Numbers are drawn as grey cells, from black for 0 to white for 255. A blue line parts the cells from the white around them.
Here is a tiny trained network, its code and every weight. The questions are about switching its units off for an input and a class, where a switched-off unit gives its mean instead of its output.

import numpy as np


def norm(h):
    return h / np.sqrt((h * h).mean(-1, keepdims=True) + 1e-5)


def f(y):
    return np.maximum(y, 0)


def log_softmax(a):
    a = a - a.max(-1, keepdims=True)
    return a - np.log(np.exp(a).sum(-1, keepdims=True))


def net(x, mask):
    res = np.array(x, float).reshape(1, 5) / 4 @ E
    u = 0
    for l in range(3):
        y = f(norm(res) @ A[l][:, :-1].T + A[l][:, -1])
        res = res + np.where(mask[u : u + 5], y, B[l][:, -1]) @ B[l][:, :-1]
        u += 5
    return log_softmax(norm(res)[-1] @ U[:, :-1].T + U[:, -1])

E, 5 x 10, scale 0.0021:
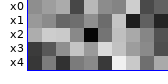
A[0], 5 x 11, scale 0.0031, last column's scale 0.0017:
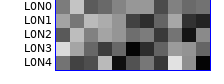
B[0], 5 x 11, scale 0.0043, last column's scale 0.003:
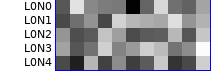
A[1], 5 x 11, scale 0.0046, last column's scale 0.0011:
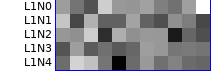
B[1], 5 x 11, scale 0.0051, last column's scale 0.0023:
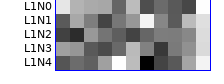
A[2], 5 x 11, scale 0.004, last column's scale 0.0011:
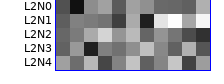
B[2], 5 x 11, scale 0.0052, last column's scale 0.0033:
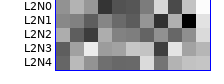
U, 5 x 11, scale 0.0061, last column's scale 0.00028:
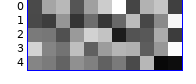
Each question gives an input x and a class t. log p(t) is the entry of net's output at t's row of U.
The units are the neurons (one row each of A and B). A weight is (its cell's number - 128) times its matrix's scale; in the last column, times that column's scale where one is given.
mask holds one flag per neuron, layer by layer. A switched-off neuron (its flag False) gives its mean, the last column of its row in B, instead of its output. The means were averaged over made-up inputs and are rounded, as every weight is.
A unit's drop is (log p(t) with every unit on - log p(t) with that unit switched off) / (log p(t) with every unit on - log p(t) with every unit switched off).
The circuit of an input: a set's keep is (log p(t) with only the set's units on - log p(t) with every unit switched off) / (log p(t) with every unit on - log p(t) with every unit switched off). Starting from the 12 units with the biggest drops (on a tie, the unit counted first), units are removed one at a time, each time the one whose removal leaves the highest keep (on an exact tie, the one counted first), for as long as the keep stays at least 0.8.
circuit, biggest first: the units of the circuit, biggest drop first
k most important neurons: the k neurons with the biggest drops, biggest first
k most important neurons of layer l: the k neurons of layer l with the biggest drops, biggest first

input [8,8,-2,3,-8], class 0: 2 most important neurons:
(L2N4; L0N4)
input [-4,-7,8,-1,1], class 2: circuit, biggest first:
(L1N4)
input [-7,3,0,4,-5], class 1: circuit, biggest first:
(L0N4; L2N0)
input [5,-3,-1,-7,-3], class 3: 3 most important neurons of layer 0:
(L0N3; L0N4; L0N0)
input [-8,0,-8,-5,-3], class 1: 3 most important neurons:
(L0N4; L1N4; L2N0)
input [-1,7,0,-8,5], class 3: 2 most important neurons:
(L0N3; L1N0)
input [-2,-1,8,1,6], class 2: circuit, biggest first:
(L1N4; L0N3)
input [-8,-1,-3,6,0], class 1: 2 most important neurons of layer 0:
(L0N4; L0N3)
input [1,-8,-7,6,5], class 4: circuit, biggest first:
(L2N1; L1N4; L1N1)
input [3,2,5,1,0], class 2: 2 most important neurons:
(L1N4; L0N4)
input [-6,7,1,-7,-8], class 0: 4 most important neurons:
(L0N1; L1N1; L2N1; L2N2)
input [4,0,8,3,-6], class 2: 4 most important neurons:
(L1N4; L2N2; L0N4; L0N3)
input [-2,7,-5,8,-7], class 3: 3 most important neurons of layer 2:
(L2N2; L2N1; L2N0)
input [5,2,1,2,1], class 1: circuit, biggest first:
(L1N2)
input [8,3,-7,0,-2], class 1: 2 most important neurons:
(L1N2; L1N4)
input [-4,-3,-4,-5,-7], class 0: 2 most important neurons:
(L1N1; L0N1)
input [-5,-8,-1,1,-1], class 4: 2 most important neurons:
(L2N1; L1N2)
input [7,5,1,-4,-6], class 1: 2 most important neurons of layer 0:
(L0N0; L0N3)
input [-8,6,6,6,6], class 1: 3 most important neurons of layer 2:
(L2N0; L2N1; L2N4)
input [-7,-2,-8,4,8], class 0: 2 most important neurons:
(L2N3; L1N4)
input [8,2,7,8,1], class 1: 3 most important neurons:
(L1N2; L0N3; L2N0)
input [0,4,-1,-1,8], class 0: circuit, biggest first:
(L2N3)
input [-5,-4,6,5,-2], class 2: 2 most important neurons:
(L1N4; L0N3)
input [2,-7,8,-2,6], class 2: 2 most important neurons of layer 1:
(L1N4; L1N1)
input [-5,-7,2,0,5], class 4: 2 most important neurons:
(L2N1; L1N1)
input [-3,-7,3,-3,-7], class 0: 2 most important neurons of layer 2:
(L2N4; L2N2)
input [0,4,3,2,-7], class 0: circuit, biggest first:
(L2N4)
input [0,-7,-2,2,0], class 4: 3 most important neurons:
(L2N1; L0N3; L1N4)
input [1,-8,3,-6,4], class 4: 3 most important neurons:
(L2N1; L1N1; L2N0)
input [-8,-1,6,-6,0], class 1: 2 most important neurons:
(L0N4; L0N3)
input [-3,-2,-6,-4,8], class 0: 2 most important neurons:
(L2N3; L1N4)
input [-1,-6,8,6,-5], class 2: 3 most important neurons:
(L1N4; L0N3; L2N2)
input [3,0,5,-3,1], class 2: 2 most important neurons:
(L1N4; L0N4)
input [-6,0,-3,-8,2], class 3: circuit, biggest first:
(L0N3)
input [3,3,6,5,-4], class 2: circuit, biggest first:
(L1N4; L0N3)
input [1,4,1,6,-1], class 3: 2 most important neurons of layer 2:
(L2N1; L2N2)
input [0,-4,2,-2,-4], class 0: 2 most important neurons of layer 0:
(L0N1; L0N0)
